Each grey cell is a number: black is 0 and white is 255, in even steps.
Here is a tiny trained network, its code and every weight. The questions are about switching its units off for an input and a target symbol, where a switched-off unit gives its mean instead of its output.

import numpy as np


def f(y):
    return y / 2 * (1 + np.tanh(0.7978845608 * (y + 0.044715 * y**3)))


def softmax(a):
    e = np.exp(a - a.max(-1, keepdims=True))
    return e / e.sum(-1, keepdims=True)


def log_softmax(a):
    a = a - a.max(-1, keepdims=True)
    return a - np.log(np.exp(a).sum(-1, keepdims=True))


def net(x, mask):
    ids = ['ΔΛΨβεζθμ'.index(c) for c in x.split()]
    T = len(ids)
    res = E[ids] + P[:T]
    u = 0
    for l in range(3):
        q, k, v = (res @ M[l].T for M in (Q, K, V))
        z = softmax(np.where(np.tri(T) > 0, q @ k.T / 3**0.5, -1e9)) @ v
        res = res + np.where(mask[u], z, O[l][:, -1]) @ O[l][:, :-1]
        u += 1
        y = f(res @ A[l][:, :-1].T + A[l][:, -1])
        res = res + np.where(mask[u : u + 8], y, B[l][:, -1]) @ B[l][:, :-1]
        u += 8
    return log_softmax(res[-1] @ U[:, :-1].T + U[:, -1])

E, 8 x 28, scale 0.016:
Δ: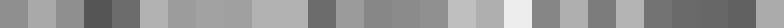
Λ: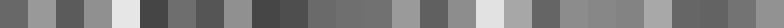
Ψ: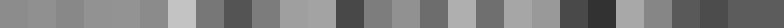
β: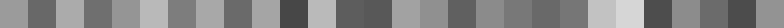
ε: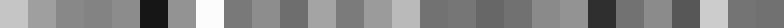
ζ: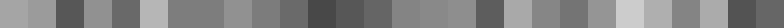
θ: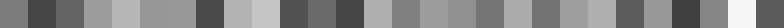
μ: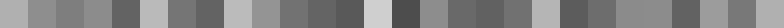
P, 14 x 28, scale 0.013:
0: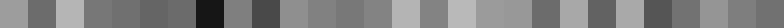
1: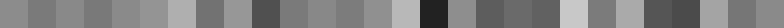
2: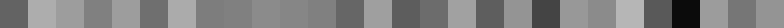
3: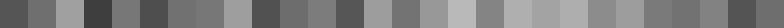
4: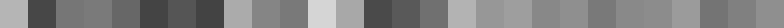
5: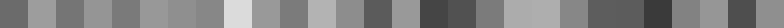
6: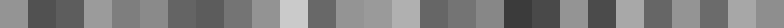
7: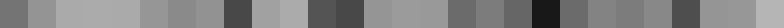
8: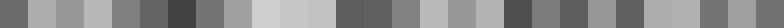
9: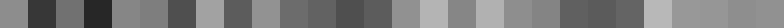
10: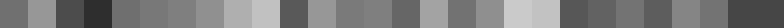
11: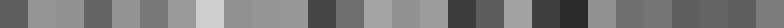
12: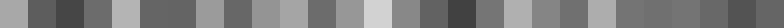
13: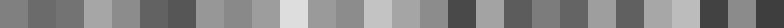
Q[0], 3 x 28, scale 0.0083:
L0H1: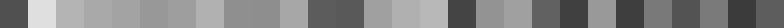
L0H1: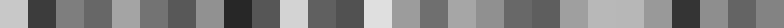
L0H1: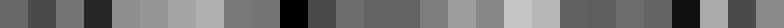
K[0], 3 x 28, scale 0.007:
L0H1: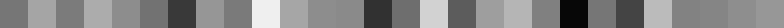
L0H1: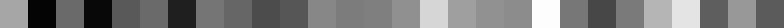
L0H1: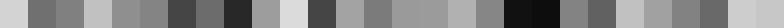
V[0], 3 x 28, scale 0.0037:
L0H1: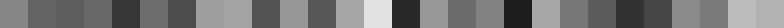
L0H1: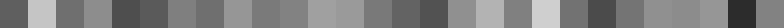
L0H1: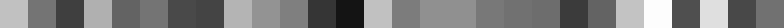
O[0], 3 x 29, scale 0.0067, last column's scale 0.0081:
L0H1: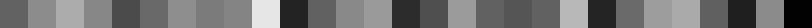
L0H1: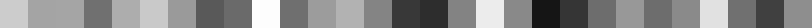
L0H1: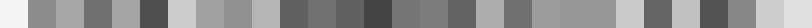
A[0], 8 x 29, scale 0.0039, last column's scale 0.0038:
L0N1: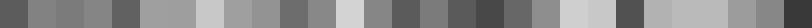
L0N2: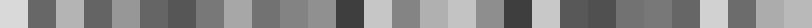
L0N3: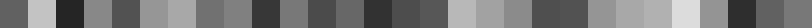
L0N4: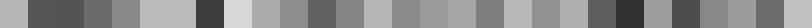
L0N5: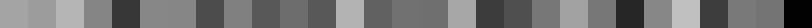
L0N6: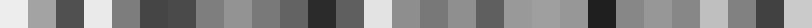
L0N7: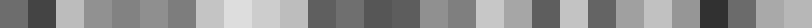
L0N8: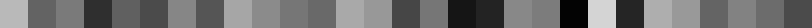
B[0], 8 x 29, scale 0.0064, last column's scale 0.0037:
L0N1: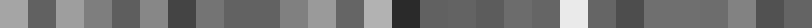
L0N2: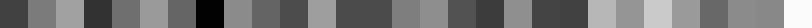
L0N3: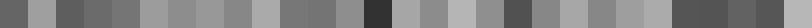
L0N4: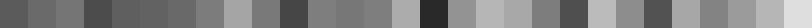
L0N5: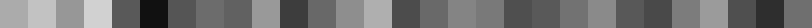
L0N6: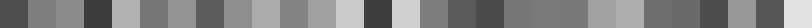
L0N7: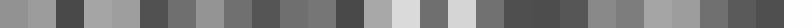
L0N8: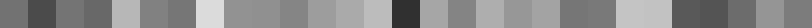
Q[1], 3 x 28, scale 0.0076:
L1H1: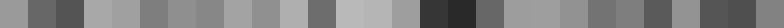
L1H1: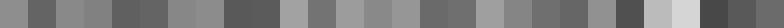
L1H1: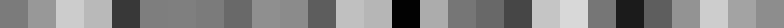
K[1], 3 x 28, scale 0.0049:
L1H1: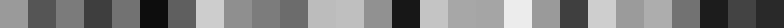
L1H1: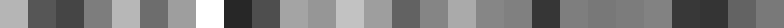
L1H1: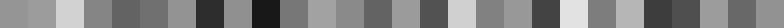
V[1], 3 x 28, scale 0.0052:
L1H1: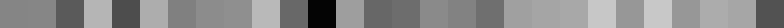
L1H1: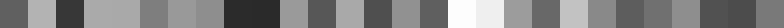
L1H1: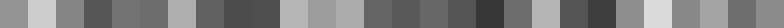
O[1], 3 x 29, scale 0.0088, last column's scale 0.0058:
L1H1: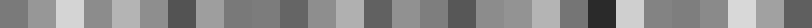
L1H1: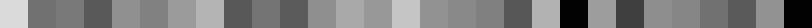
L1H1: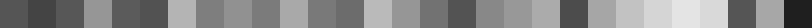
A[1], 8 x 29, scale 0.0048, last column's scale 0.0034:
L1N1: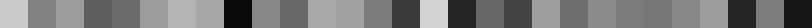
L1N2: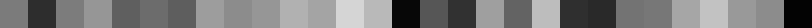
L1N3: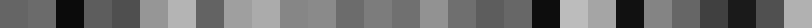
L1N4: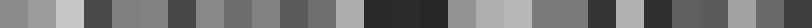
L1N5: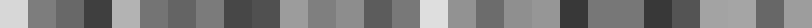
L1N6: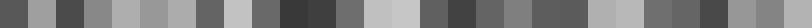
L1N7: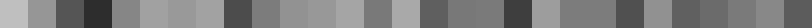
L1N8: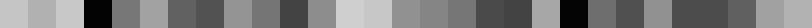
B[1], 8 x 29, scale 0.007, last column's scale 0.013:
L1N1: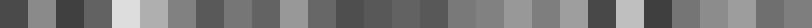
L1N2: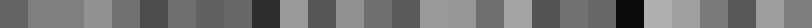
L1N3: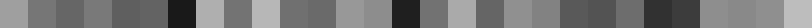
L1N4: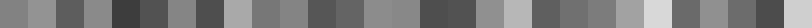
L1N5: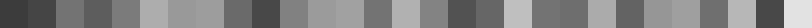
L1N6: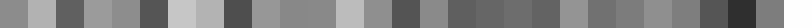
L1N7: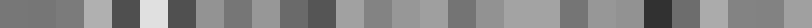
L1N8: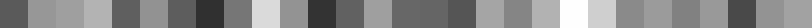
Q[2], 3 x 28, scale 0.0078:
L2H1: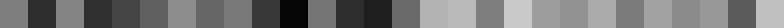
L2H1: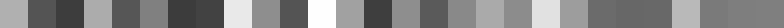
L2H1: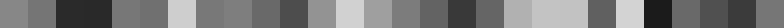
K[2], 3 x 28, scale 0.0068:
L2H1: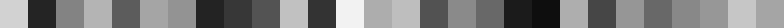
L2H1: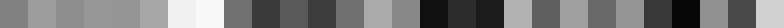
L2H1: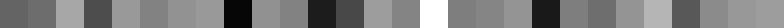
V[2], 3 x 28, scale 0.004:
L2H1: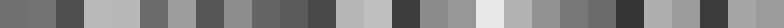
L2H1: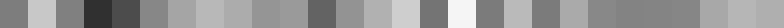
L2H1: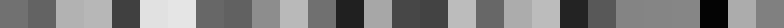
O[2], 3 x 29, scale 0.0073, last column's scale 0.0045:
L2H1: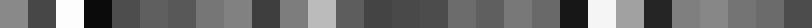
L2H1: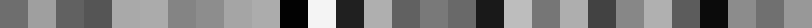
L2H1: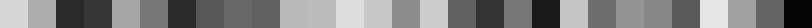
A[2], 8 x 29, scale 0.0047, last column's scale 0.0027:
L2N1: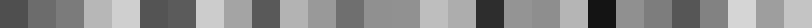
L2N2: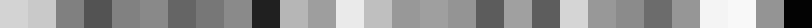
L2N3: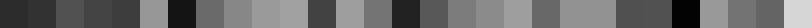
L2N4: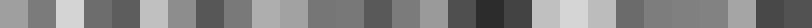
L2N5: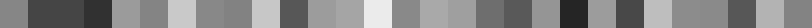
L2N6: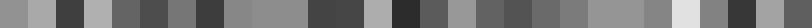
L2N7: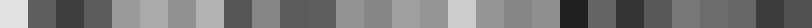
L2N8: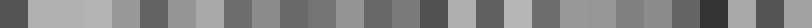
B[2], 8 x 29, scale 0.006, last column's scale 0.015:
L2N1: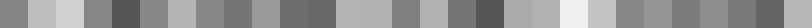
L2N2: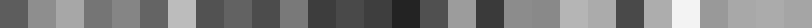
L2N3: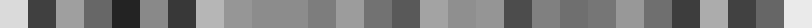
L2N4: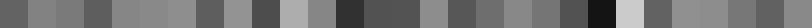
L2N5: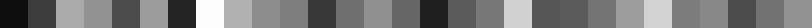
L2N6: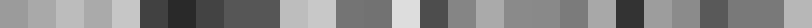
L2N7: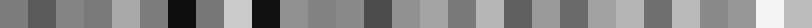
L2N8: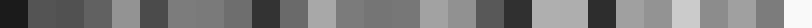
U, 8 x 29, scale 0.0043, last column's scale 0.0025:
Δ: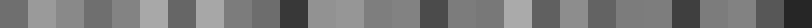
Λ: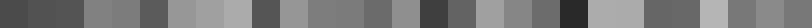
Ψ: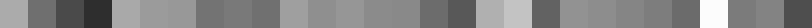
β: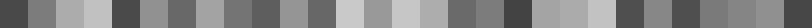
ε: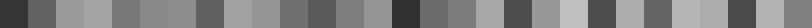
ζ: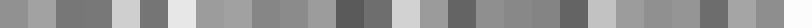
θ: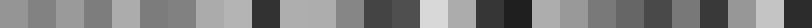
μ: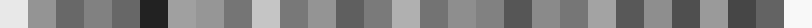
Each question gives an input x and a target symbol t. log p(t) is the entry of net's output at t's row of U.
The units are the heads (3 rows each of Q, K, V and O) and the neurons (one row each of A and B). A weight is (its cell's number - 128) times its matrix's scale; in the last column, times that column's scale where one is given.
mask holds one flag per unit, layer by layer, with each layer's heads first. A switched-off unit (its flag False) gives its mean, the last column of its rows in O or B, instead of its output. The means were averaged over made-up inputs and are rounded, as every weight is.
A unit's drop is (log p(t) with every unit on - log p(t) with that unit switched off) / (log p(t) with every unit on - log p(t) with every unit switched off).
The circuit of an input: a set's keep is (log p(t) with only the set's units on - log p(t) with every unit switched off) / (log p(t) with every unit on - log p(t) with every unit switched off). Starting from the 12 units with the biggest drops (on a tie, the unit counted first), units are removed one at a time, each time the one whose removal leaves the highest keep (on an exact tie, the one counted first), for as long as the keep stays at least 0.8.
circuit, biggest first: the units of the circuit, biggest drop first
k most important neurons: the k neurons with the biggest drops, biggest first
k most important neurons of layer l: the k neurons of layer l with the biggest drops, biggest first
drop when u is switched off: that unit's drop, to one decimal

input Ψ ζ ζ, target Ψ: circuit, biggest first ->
[L2H1]
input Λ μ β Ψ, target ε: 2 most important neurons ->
[L0N2; L0N7]
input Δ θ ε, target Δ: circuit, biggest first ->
[L1H1; L2H1]
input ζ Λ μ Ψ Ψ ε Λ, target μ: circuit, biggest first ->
[L1H1; L1N5; L2N6; L2N7]
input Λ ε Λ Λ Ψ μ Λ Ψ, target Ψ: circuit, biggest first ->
[L2H1; L1N6]
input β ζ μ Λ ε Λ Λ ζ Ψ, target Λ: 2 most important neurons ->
[L1N6; L2N1]
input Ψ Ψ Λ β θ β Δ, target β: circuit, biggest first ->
[L0H1; L2H1]
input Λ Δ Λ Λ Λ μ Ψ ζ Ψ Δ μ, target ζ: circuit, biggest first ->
[L0H1; L2N3]
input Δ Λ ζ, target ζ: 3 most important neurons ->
[L2N3; L1N3; L2N5]
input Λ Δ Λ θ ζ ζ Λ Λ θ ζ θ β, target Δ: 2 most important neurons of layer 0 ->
[L0N8; L0N4]
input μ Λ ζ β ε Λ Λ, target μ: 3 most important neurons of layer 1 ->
[L1N5; L1N3; L1N7]
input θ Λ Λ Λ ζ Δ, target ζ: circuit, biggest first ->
[L2N3; L1H1]
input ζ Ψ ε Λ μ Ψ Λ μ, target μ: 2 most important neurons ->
[L2N6; L0N7]
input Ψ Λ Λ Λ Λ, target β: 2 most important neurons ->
[L1N8; L1N7]
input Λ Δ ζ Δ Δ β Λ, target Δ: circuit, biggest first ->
[L2H1]
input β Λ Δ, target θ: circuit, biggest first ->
[L1H1; L2N7; L1N3]
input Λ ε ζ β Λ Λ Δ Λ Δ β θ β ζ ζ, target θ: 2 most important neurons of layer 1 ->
[L1N4; L1N5]
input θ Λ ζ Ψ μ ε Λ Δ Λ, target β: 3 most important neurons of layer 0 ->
[L0N2; L0N7; L0N6]
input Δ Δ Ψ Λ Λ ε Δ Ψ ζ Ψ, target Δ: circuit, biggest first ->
[L2H1; L1N6]
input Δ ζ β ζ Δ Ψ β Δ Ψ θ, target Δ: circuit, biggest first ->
[L1H1]
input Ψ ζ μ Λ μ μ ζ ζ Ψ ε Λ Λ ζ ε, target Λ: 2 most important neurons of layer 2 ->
[L2N1; L2N6]
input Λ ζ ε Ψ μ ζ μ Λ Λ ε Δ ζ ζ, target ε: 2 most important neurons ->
[L0N2; L2N8]
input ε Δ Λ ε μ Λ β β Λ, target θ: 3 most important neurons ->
[L0N7; L2N7; L1N3]
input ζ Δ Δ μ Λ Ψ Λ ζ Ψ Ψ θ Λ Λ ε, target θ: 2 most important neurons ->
[L0N8; L0N6]
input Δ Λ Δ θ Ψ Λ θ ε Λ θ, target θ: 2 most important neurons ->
[L2N8; L0N7]
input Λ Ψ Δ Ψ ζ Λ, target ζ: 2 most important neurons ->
[L2N3; L1N3]
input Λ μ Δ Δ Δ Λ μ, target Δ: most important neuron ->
[L0N4]
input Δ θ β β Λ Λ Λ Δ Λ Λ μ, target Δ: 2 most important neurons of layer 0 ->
[L0N4; L0N6]
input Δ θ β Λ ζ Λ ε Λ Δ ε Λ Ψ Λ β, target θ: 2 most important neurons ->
[L1N4; L0N2]
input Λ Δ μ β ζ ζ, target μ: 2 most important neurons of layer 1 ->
[L1N5; L1N6]
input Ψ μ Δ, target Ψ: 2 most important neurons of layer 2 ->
[L2N6; L2N8]
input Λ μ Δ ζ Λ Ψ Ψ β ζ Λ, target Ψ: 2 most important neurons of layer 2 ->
[L2N8; L2N6]
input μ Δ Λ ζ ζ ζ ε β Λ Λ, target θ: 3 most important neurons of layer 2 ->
[L2N7; L2N6; L2N8]
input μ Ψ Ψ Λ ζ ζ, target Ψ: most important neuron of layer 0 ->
[L0N7]
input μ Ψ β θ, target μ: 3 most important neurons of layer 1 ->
[L1N4; L1N5; L1N6]
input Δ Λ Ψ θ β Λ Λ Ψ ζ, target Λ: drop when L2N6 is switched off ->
0.1
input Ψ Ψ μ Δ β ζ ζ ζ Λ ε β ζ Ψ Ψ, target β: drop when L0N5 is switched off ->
0.0
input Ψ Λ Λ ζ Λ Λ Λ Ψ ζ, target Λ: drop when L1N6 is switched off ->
0.3
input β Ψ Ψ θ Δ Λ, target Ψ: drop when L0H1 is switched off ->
0.2
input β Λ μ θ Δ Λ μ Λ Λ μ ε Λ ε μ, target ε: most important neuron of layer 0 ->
[L0N8]
